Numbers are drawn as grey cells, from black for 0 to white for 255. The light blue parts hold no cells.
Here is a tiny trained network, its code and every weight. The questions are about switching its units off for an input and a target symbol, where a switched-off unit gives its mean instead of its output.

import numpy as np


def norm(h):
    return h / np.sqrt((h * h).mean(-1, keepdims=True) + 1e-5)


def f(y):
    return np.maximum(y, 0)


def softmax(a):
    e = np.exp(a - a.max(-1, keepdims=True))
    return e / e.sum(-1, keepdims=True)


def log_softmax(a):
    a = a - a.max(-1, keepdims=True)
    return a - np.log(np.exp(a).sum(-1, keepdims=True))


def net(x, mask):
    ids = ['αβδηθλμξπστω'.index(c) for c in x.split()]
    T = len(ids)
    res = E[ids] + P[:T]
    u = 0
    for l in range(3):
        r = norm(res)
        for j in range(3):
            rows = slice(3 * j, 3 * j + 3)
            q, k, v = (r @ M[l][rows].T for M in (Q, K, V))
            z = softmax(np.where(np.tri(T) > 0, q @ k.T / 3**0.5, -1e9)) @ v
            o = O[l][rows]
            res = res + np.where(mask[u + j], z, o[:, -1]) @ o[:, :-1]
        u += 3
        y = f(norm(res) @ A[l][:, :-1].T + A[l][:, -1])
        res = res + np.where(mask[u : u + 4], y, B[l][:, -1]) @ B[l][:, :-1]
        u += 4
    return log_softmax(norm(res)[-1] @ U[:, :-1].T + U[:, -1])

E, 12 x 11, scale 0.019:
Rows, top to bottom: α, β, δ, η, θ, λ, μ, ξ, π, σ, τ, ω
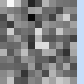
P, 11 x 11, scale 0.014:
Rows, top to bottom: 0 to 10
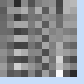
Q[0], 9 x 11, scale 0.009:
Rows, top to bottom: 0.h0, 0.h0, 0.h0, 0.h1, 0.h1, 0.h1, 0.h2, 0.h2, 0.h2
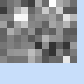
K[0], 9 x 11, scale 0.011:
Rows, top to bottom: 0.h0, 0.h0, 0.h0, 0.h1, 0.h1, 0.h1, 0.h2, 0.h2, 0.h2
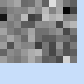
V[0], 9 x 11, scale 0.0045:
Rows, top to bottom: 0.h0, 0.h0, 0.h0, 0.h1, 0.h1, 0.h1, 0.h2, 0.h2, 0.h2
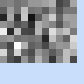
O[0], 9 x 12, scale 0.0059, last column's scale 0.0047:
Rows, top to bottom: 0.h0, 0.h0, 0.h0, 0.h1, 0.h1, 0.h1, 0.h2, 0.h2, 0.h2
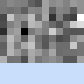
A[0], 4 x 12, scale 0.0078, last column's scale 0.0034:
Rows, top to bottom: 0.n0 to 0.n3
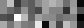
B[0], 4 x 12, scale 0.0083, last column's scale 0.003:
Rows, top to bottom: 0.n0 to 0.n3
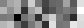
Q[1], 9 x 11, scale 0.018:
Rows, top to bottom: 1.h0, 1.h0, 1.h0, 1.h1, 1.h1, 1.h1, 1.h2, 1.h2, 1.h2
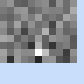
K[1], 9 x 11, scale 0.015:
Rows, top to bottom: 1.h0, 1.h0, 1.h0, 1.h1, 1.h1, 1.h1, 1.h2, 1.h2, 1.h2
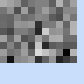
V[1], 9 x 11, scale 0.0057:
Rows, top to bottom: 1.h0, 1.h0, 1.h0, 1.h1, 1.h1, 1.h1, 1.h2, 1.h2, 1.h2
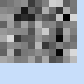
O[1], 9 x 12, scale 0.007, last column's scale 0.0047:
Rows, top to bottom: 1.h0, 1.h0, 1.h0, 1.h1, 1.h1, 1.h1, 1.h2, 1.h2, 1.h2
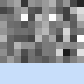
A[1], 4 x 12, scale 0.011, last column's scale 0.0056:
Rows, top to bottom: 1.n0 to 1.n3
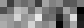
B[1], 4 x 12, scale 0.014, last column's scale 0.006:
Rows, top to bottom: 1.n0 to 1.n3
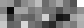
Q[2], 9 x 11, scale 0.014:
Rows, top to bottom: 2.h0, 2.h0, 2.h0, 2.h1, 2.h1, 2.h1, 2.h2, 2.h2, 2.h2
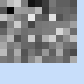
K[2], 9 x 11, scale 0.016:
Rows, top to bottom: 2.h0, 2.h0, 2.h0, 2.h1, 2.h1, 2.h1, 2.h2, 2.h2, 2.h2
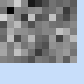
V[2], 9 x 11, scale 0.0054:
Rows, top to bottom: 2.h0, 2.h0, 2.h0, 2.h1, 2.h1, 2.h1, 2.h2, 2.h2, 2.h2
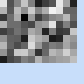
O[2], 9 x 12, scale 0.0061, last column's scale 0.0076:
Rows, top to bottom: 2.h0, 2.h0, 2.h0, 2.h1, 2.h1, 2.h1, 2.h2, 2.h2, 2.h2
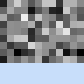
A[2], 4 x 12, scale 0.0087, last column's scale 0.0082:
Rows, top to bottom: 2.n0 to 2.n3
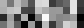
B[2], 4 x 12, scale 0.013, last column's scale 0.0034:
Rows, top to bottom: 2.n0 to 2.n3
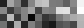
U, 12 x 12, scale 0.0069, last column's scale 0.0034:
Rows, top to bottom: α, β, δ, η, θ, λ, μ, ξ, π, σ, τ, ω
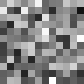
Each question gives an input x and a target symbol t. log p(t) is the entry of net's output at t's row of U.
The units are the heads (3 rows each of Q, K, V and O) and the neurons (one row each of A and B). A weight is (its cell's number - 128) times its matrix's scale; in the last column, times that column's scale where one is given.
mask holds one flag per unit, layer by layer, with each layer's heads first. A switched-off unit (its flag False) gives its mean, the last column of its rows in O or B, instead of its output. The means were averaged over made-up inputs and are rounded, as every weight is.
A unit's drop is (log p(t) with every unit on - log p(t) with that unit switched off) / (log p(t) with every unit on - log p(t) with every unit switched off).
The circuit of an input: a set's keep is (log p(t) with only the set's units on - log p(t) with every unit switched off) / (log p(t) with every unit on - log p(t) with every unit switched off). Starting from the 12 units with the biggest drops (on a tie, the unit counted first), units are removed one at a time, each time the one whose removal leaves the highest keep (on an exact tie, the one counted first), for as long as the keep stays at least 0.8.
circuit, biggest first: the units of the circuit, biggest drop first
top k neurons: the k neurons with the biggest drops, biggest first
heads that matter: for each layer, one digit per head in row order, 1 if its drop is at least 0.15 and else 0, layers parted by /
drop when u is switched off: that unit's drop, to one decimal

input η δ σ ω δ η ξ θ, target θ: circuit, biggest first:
[1.n2 2.n0 2.n1]
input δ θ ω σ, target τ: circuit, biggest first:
[1.h0]
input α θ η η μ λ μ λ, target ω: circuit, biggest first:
[0.n2 0.n3]
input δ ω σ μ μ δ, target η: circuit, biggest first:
[1.n1 2.h0]
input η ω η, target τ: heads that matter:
100 / 101 / 010
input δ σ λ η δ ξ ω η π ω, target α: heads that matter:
000 / 001 / 110
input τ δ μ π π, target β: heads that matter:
010 / 000 / 000
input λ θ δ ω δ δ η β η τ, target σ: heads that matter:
100 / 000 / 000
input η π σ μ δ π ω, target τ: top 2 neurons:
[2.n3 0.n0]
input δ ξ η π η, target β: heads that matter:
010 / 000 / 010
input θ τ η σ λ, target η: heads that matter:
000 / 001 / 000
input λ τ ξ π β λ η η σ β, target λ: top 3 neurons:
[1.n2 2.n0 1.n3]
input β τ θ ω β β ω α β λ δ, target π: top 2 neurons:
[2.n2 0.n1]
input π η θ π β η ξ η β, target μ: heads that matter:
000 / 010 / 000
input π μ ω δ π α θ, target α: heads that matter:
000 / 001 / 010
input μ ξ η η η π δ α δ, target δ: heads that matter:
010 / 101 / 111
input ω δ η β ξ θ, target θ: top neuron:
[1.n2]
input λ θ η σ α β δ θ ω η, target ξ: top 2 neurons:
[0.n2 1.n0]
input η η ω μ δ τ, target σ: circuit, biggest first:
[2.n1 0.n3 1.n2]
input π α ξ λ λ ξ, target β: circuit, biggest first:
[1.n3]
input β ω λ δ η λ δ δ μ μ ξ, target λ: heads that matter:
000 / 001 / 000
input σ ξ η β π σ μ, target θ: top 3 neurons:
[0.n1 2.n0 2.n1]
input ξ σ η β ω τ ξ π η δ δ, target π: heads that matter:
000 / 001 / 101
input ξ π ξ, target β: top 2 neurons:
[1.n0 1.n2]
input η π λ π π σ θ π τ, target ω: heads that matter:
100 / 010 / 100
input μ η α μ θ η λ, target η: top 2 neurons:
[0.n2 1.n1]
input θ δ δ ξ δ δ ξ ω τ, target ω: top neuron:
[2.n1]
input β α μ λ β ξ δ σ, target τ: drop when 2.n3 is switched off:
0.3
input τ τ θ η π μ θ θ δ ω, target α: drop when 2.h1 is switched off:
0.2
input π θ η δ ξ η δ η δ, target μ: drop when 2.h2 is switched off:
-0.1
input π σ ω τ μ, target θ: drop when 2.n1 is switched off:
0.2
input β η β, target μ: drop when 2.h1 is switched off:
-0.1
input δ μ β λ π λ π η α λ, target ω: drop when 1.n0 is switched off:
0.0
